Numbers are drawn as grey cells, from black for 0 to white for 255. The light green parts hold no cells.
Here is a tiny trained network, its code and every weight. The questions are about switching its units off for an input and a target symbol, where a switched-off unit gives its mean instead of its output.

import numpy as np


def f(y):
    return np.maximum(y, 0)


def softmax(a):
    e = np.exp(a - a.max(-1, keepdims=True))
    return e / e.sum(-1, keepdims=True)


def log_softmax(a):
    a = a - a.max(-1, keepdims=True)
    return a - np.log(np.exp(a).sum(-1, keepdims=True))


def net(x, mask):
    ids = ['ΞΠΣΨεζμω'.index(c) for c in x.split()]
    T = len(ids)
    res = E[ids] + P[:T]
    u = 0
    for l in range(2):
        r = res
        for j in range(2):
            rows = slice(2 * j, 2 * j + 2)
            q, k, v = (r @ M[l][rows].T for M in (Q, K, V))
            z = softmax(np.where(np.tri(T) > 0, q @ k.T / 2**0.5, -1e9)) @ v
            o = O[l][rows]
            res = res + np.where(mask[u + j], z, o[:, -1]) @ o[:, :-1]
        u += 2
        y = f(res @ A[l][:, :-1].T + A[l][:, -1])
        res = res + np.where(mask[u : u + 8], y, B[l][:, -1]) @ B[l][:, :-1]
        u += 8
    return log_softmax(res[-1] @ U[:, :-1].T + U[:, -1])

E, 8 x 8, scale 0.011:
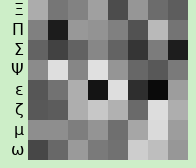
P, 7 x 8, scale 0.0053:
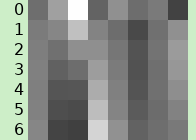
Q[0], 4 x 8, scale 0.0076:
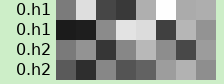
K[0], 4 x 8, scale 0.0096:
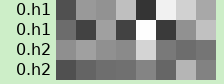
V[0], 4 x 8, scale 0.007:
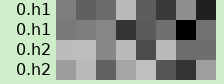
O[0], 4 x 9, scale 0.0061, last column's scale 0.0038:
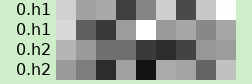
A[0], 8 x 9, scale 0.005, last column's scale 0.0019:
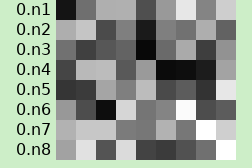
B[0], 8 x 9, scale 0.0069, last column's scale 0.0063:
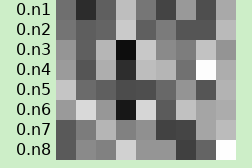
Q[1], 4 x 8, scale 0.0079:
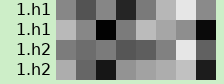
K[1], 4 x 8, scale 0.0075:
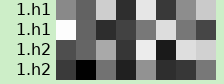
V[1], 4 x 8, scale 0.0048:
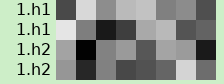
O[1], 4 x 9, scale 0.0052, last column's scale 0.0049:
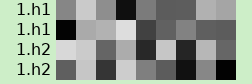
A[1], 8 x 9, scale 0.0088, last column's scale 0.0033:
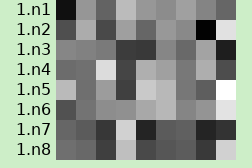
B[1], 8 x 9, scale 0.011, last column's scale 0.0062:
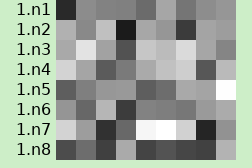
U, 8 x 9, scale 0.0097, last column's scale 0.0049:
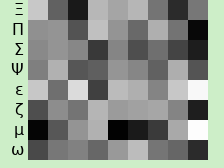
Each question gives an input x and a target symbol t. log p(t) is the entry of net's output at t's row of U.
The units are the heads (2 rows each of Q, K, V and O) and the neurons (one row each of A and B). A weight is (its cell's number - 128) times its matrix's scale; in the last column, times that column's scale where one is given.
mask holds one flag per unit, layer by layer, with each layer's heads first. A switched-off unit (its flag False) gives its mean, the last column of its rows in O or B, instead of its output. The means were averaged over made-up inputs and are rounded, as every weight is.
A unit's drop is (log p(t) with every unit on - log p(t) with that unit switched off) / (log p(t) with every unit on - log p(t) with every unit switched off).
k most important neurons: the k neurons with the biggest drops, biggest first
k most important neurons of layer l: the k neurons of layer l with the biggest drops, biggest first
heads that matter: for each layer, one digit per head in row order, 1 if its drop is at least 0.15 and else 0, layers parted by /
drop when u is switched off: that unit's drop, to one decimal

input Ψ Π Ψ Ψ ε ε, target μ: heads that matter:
11 / 10
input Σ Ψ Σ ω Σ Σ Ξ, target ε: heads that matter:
11 / 01
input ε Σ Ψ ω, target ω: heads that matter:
10 / 11
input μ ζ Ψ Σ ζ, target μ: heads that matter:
10 / 11
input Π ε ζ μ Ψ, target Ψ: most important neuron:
(0.n6)
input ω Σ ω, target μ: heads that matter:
11 / 01
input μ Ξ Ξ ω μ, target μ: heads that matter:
10 / 01
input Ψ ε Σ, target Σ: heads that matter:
10 / 11
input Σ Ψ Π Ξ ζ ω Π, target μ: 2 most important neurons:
(0.n2; 1.n4)
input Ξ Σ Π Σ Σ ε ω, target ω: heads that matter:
00 / 11
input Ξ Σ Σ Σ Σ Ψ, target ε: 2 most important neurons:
(0.n7; 0.n5)
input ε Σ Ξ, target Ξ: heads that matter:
00 / 11
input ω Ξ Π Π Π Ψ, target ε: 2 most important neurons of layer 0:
(0.n4; 0.n5)
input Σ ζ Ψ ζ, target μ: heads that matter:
11 / 11
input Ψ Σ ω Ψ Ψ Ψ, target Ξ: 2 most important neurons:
(1.n7; 0.n2)
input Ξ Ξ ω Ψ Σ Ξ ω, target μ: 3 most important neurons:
(0.n1; 0.n4; 0.n2)
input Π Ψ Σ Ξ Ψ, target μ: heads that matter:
11 / 11
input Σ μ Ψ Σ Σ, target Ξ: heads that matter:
10 / 11
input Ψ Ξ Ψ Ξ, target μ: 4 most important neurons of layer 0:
(0.n3; 0.n4; 0.n5; 0.n8)
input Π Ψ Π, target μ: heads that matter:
11 / 01
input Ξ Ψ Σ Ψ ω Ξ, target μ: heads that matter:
01 / 01
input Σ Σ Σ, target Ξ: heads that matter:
00 / 11
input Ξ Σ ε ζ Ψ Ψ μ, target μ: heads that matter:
10 / 11
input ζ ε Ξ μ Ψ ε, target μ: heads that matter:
11 / 11
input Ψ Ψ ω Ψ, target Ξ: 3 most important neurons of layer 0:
(0.n2; 0.n6; 0.n3)
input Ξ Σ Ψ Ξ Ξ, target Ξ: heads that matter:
00 / 10
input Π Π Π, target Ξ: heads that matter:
00 / 11
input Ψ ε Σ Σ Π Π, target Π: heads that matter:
10 / 00
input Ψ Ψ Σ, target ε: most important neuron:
(0.n3)
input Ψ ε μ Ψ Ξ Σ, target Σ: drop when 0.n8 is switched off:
0.0
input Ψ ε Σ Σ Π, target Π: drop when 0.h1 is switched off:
0.6
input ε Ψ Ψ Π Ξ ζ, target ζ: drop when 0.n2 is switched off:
0.1
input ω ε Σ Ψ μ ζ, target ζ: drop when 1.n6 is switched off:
-0.1
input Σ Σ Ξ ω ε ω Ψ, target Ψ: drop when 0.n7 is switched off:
0.2
